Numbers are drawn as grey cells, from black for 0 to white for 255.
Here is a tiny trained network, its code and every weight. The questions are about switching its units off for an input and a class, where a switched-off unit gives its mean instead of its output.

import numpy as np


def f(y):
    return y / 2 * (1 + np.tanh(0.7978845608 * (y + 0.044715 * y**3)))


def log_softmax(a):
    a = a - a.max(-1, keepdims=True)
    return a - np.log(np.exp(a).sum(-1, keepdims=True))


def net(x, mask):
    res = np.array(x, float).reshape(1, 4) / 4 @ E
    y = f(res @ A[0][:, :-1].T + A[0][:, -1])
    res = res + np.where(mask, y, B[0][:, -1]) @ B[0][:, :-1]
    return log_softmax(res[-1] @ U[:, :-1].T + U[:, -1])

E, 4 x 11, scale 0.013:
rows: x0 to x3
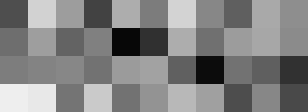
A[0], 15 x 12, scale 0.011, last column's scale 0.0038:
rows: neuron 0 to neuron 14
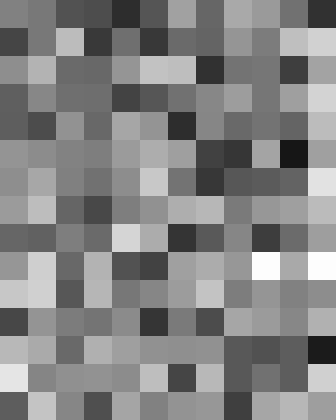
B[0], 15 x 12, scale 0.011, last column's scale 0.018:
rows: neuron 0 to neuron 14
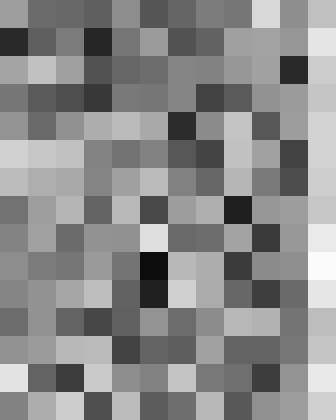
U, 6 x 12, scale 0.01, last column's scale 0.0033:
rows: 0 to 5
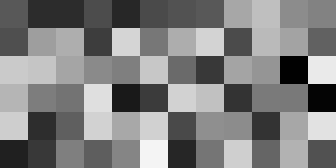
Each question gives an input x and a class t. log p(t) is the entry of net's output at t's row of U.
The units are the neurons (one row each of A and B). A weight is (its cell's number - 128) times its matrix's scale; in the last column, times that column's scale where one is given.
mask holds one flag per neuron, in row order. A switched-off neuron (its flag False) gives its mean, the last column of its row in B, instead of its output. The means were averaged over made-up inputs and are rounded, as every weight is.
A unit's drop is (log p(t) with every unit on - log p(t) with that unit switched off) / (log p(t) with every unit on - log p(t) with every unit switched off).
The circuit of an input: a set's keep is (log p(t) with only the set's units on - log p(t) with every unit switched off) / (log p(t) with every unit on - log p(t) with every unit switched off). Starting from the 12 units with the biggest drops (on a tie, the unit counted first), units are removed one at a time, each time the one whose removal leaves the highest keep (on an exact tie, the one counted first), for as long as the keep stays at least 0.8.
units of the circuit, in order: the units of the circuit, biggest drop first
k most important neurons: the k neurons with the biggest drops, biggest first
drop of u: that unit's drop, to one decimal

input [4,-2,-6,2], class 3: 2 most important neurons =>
(neuron 10; neuron 1)
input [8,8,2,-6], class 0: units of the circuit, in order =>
(neuron 1)
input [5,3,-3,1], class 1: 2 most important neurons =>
(neuron 14; neuron 13)
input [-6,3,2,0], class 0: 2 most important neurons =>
(neuron 8; neuron 13)
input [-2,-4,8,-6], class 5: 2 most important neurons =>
(neuron 4; neuron 8)
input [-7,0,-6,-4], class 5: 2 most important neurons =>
(neuron 9; neuron 10)
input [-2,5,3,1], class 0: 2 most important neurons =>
(neuron 10; neuron 13)
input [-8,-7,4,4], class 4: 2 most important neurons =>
(neuron 13; neuron 4)
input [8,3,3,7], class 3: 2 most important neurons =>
(neuron 9; neuron 10)
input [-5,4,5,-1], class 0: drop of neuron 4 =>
0.1
